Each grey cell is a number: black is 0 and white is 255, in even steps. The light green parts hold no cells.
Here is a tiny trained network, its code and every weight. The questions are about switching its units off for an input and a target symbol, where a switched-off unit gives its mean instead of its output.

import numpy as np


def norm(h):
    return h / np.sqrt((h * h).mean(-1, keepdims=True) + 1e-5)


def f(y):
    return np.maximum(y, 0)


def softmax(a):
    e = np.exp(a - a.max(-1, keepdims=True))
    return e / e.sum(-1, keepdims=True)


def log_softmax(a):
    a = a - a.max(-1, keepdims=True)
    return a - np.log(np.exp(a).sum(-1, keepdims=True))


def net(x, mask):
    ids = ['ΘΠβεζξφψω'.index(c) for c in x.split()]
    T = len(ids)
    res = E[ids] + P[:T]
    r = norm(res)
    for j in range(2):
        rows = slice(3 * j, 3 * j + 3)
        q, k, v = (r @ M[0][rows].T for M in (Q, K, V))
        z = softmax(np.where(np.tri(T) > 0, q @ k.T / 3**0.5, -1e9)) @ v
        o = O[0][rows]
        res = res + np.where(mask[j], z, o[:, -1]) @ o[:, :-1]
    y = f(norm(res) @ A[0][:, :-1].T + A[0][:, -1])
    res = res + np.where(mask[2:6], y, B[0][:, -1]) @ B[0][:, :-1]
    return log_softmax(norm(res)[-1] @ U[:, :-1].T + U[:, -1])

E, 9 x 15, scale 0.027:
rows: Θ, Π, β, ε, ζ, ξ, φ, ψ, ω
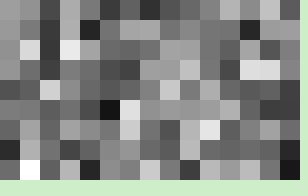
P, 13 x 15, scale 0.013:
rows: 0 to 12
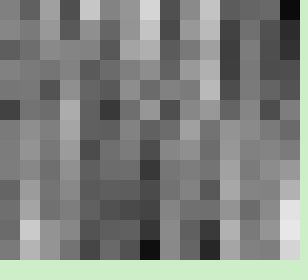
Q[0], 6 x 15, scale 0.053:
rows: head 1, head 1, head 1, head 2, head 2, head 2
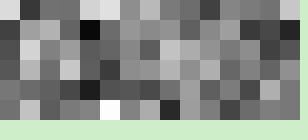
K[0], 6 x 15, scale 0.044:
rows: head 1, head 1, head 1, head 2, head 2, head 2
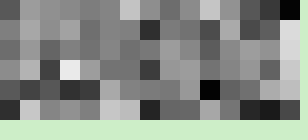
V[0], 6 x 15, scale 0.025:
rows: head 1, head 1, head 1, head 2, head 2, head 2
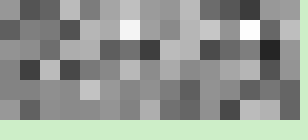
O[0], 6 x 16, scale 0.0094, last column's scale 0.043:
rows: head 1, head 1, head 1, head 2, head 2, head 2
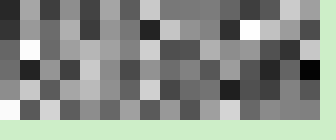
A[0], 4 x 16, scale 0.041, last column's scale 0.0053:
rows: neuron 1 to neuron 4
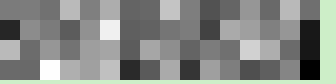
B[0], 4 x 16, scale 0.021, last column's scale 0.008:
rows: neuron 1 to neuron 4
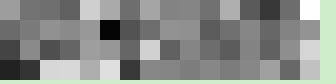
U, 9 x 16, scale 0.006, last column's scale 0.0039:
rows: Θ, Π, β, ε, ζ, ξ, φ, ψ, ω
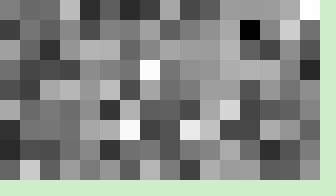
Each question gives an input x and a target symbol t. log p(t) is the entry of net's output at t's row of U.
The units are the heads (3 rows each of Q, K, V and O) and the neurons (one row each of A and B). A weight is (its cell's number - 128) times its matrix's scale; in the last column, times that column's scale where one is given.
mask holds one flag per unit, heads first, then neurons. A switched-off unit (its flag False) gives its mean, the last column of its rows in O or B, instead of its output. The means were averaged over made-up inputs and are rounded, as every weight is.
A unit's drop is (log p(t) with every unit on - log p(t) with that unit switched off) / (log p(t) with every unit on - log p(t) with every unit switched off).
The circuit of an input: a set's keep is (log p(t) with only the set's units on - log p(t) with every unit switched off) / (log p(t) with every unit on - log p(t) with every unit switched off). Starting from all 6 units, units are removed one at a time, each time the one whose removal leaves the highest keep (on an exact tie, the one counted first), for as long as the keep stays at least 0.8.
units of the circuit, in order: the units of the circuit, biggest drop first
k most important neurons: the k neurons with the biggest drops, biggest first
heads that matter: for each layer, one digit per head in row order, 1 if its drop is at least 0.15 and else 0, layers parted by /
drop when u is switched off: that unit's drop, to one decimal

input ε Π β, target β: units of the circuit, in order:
(neuron 1; head 1)
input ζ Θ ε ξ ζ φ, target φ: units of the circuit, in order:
(head 1)
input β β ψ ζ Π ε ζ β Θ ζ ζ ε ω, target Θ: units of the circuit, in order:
(head 1; neuron 1)
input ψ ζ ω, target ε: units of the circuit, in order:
(head 1; neuron 3; head 2)
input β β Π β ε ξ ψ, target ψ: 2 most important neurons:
(neuron 2; neuron 1)
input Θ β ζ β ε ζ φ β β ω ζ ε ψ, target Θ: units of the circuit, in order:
(neuron 2; head 1; head 2)
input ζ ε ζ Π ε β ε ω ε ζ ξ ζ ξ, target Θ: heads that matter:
10
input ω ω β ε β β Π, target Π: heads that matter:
10
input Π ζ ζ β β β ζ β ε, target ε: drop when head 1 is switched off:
0.0
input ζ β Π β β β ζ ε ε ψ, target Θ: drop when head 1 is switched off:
0.2
